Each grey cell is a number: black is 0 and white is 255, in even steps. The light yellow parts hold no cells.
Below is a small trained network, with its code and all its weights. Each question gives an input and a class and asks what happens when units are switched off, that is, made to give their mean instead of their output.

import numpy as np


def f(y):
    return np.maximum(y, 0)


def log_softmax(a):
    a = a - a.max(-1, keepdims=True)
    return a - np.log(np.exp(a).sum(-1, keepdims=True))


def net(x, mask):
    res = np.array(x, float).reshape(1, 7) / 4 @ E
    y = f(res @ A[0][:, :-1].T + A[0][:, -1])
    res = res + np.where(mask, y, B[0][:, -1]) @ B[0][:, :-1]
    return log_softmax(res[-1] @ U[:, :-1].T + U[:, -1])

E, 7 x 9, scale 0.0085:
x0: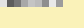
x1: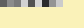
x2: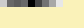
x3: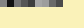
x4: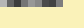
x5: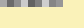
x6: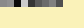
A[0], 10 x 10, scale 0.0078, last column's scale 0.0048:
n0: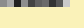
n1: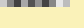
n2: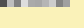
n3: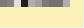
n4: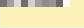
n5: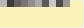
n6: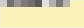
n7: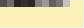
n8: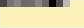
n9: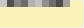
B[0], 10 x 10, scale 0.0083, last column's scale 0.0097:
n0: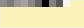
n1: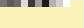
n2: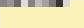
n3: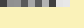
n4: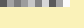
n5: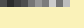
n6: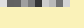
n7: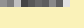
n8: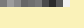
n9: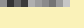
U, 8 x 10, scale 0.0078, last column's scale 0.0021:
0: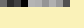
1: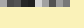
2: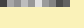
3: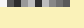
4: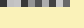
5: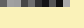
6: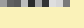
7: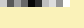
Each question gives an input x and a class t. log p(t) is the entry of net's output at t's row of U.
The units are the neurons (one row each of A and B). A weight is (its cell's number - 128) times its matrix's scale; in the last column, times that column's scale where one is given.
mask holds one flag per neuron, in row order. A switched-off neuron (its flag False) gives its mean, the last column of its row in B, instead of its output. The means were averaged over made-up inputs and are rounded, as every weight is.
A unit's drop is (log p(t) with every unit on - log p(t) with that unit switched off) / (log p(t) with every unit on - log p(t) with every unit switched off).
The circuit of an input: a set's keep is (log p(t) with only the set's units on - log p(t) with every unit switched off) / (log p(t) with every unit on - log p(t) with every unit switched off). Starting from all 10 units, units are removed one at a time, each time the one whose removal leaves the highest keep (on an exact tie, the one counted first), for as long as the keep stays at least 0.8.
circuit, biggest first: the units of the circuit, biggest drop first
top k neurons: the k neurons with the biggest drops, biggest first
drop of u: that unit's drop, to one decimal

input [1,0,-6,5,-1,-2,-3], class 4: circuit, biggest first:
(n3)
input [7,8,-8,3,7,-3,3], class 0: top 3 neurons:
(n9, n5, n0)
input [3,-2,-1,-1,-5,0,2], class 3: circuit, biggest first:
(n6, n1)
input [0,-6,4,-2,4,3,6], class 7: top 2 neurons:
(n6, n7)
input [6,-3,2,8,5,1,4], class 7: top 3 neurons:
(n6, n7, n4)
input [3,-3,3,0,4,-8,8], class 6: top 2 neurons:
(n1, n8)
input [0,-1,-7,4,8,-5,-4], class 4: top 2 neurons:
(n3, n8)
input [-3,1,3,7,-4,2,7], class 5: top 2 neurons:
(n0, n7)
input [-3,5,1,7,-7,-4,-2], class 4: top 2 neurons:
(n0, n1)
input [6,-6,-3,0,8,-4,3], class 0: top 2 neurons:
(n5, n9)
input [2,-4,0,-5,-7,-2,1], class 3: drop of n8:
0.2
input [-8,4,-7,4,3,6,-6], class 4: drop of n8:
0.0
